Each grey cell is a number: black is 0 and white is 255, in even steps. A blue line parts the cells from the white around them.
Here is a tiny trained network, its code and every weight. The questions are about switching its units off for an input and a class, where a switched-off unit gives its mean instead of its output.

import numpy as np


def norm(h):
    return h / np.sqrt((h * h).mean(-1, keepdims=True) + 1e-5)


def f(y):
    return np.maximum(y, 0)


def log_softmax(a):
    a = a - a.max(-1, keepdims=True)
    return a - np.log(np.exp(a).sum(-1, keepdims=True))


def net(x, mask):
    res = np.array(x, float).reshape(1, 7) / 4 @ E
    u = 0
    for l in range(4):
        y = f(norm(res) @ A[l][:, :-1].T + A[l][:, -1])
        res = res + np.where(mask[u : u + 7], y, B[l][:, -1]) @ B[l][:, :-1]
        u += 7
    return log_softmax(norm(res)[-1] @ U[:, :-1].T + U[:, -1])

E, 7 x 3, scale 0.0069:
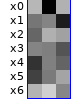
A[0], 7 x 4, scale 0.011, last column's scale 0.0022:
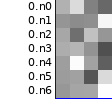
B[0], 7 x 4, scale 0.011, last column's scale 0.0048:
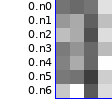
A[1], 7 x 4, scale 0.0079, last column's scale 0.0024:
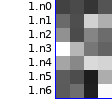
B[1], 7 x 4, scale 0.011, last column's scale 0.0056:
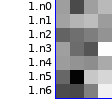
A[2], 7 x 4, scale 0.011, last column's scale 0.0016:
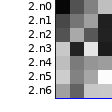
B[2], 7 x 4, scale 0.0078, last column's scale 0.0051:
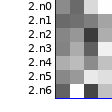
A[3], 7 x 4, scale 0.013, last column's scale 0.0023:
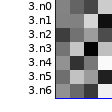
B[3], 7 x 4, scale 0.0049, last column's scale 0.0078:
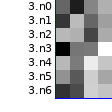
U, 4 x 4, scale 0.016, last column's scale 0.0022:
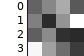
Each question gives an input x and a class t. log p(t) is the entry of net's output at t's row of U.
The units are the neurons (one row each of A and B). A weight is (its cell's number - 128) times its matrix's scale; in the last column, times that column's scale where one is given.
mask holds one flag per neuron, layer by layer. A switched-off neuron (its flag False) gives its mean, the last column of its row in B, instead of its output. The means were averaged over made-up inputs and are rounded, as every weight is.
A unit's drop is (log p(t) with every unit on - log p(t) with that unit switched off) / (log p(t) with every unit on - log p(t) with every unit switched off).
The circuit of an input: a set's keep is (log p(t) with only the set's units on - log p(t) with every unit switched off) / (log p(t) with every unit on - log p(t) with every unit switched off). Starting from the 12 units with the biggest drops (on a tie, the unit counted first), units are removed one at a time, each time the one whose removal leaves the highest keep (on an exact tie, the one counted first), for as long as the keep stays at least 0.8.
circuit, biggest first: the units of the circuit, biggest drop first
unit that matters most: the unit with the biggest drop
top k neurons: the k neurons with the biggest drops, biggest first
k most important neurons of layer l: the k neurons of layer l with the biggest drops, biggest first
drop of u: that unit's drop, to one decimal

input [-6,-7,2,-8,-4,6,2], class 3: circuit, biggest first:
[0.n6 1.n6]
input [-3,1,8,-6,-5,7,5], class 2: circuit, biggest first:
[0.n4 2.n0 3.n4]
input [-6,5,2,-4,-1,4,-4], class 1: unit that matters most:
0.n6
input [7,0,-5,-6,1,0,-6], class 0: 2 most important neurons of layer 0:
[0.n6 0.n5]
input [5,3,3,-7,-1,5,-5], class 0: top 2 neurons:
[0.n6 1.n3]
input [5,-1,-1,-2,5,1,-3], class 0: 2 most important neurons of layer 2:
[2.n6 2.n3]
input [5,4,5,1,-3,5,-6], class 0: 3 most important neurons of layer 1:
[1.n1 1.n3 1.n6]
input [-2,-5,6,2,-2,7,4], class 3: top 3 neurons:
[0.n6 1.n6 0.n5]
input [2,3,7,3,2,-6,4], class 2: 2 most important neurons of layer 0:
[0.n4 0.n6]
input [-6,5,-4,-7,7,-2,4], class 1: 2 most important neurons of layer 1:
[1.n5 1.n6]
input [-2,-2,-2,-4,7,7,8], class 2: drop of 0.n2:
-0.1
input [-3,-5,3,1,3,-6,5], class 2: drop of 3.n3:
0.2
